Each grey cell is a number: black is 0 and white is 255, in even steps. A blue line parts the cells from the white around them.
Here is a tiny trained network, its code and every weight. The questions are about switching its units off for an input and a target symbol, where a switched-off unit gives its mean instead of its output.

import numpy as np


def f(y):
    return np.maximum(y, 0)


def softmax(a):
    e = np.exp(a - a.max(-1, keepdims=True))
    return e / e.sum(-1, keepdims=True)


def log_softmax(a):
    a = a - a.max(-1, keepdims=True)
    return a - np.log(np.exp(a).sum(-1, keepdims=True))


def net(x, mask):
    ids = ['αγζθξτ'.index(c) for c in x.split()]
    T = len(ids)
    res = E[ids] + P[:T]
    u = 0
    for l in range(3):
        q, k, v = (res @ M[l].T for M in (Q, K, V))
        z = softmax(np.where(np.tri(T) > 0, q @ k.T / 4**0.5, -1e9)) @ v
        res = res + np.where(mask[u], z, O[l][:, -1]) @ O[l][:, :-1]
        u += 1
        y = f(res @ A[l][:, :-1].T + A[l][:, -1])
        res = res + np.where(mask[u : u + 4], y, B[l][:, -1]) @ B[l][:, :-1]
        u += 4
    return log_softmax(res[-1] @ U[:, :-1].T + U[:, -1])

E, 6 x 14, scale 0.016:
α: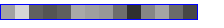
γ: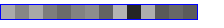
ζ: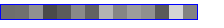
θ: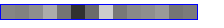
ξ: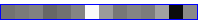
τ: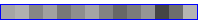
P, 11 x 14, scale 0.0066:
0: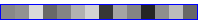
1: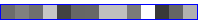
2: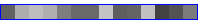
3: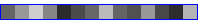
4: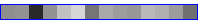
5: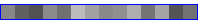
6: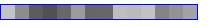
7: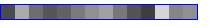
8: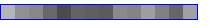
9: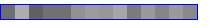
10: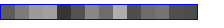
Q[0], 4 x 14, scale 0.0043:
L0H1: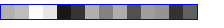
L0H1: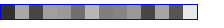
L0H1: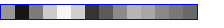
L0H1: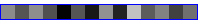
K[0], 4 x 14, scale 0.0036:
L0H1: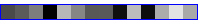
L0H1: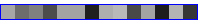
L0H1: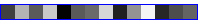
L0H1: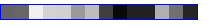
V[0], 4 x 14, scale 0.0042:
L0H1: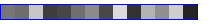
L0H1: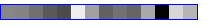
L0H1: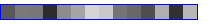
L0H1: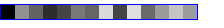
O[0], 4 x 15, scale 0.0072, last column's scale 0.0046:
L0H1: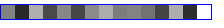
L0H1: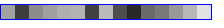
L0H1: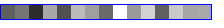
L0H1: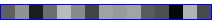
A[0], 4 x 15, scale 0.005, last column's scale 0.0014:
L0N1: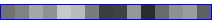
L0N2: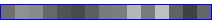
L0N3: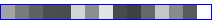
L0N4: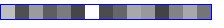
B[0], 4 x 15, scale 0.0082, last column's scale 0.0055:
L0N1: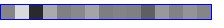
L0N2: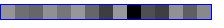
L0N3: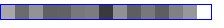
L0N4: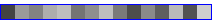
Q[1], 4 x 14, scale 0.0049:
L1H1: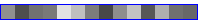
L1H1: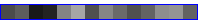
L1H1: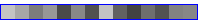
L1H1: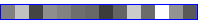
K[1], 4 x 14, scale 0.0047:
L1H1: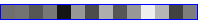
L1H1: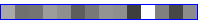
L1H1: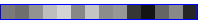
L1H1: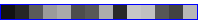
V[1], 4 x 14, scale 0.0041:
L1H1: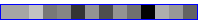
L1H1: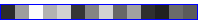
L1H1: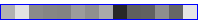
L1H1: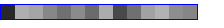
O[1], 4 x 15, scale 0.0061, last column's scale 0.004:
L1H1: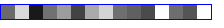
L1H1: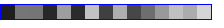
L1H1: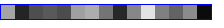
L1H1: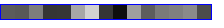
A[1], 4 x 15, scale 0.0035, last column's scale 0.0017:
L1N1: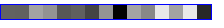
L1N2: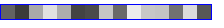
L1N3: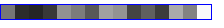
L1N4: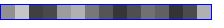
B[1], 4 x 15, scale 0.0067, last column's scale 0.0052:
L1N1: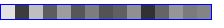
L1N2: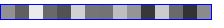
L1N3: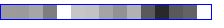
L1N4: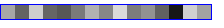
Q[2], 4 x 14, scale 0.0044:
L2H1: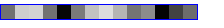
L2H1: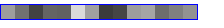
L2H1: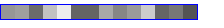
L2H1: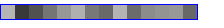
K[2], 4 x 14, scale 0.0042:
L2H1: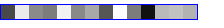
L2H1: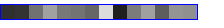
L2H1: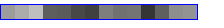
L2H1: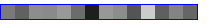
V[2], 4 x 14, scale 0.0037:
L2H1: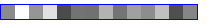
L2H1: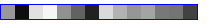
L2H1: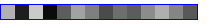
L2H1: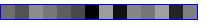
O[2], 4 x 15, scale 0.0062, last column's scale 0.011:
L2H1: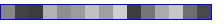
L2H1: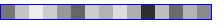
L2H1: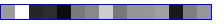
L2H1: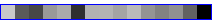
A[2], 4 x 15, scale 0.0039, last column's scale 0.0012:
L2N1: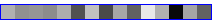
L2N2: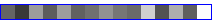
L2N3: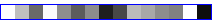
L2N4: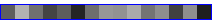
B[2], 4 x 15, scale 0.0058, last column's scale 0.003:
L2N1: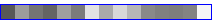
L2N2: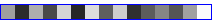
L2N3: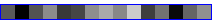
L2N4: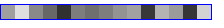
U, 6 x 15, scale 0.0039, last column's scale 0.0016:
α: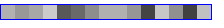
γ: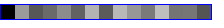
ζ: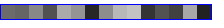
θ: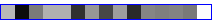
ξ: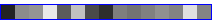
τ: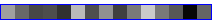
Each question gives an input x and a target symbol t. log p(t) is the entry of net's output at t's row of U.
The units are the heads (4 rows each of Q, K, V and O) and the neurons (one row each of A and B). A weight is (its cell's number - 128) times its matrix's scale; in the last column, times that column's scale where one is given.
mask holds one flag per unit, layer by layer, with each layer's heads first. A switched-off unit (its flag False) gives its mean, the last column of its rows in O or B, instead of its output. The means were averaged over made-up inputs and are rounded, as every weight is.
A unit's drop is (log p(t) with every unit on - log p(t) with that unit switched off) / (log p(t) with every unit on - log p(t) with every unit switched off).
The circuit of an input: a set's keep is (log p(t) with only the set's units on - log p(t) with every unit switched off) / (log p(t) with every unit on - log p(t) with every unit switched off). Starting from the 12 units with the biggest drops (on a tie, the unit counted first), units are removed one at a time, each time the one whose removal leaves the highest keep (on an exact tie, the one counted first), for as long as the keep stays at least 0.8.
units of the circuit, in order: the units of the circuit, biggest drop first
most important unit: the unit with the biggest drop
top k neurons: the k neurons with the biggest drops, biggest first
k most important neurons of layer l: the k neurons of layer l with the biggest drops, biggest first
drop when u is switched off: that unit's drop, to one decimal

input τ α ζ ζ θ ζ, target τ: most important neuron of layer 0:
(L0N4)
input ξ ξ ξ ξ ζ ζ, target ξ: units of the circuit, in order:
(L0H1 L1H1 L2H1)
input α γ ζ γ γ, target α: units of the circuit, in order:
(L1H1 L2H1 L0N3 L0N4)
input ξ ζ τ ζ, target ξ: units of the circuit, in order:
(L0H1 L2H1)
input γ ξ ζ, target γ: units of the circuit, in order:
(L0H1 L1H1 L0N4)
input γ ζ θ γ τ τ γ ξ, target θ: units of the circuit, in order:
(L2H1 L0H1 L1H1 L0N3)
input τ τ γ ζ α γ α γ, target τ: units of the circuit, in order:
(L1H1 L2H1 L0H1 L0N4)
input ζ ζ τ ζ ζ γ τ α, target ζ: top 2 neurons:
(L1N4 L1N3)
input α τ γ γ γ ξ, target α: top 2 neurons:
(L0N3 L0N4)
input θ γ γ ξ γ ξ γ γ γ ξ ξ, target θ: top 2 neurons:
(L0N4 L0N2)
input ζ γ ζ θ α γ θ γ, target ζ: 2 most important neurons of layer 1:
(L1N3 L1N4)
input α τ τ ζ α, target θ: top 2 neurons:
(L0N3 L0N4)
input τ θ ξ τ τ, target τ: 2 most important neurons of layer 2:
(L2N2 L2N3)
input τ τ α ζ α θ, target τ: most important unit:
L1H1
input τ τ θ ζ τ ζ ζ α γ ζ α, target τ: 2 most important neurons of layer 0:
(L0N4 L0N1)
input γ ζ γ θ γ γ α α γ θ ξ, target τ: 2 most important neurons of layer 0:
(L0N3 L0N4)
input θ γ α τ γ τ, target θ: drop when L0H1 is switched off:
0.6
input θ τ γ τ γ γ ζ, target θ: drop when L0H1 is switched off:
0.6
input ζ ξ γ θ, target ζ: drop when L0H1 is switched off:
1.0
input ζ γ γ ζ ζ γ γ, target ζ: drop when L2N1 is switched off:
0.0
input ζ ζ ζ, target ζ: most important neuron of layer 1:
(L1N3)
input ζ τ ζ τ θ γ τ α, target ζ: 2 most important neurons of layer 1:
(L1N4 L1N3)
